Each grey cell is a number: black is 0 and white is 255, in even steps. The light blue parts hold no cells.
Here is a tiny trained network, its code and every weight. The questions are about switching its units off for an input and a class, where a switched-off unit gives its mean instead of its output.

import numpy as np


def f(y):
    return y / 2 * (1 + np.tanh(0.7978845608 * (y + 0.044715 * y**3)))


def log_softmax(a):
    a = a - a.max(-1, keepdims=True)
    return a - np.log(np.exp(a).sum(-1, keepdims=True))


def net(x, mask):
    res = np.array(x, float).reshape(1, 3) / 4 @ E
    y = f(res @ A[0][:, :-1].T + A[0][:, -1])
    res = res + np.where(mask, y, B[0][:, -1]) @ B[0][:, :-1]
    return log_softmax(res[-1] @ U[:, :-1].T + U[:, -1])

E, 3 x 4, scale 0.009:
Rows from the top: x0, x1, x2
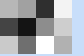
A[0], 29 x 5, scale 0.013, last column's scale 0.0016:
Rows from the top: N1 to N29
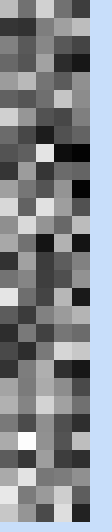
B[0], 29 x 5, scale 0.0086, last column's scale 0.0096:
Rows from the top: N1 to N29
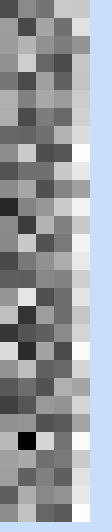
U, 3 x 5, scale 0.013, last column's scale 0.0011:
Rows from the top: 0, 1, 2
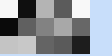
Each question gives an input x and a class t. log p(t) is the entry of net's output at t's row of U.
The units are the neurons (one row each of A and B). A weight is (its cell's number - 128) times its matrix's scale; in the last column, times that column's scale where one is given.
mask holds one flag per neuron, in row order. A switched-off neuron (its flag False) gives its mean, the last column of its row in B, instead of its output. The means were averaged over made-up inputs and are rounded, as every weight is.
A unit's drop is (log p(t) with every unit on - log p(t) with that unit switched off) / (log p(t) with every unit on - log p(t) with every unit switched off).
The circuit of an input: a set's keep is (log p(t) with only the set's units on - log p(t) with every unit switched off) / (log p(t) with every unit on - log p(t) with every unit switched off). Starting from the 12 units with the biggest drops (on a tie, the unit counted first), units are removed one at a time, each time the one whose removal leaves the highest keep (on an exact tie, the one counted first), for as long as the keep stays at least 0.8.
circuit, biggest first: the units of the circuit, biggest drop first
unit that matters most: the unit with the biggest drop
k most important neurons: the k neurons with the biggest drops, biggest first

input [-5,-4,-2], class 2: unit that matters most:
N9
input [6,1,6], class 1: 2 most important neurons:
N12, N23
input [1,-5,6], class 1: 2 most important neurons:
N12, N20
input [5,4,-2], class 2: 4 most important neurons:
N25, N14, N17, N29
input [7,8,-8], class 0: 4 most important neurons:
N20, N18, N2, N6
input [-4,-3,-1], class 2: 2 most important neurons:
N20, N9
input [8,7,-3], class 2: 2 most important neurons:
N14, N17
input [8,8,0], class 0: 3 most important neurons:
N20, N18, N2
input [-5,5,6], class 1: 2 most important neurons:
N12, N1
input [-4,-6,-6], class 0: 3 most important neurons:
N25, N12, N7
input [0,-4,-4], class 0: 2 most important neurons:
N25, N12
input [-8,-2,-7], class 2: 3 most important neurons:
N9, N21, N4
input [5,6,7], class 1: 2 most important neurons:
N12, N28
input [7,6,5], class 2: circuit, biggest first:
N17
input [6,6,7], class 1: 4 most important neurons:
N12, N28, N25, N23
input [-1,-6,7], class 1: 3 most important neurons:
N12, N1, N20
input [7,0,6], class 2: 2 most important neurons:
N17, N29
